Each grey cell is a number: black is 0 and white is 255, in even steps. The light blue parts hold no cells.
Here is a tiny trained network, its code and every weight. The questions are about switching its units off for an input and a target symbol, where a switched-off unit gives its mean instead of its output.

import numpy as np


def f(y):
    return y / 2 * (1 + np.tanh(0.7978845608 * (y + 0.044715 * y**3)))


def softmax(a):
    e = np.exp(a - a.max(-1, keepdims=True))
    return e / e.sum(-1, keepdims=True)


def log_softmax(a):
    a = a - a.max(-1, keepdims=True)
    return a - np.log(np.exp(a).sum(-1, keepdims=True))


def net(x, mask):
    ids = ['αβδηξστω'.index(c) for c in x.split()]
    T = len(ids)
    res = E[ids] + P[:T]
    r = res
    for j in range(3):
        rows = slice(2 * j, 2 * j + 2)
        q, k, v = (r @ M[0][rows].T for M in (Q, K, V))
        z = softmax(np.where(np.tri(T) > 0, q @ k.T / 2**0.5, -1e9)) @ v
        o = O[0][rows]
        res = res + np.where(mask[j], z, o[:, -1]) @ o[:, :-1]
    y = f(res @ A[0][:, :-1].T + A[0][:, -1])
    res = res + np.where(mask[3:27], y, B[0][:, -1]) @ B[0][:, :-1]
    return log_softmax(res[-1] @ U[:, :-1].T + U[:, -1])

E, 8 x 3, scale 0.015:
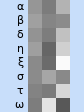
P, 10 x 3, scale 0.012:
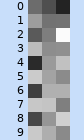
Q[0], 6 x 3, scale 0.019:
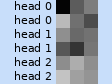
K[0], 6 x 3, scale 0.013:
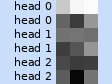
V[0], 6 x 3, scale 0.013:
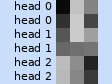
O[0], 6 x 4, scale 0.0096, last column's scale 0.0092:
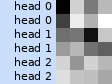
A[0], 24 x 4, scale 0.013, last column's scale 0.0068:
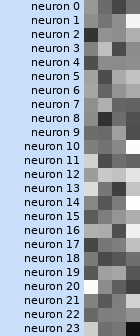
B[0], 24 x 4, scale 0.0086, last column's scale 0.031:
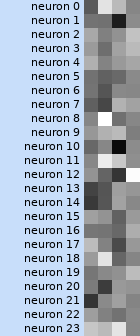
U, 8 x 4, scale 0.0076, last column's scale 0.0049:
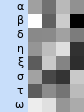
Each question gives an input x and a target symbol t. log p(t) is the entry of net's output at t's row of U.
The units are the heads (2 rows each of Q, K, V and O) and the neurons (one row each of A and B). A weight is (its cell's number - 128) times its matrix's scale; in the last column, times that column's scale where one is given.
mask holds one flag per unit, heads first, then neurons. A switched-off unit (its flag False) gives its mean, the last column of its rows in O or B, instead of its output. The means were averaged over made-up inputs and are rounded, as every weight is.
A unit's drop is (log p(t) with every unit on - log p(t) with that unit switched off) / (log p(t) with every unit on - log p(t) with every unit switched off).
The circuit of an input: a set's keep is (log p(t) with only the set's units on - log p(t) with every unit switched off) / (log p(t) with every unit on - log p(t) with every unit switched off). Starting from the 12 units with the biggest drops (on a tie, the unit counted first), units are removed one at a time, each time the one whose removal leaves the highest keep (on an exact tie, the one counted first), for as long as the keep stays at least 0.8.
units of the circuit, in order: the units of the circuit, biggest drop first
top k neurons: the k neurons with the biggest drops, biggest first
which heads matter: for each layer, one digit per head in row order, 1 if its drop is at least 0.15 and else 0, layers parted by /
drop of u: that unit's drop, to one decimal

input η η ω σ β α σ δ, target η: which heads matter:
101
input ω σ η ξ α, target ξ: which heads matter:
101
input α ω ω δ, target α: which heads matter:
100
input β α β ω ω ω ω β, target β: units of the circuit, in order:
head 0; neuron 20
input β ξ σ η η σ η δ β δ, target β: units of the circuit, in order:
head 0
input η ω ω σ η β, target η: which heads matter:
100
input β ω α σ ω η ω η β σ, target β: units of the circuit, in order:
head 0; neuron 20
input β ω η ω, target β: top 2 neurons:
neuron 23; neuron 20
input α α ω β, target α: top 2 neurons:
neuron 13; neuron 20
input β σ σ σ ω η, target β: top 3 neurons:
neuron 23; neuron 20; neuron 11
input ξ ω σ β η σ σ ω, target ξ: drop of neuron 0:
0.4
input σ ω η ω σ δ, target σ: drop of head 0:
0.2
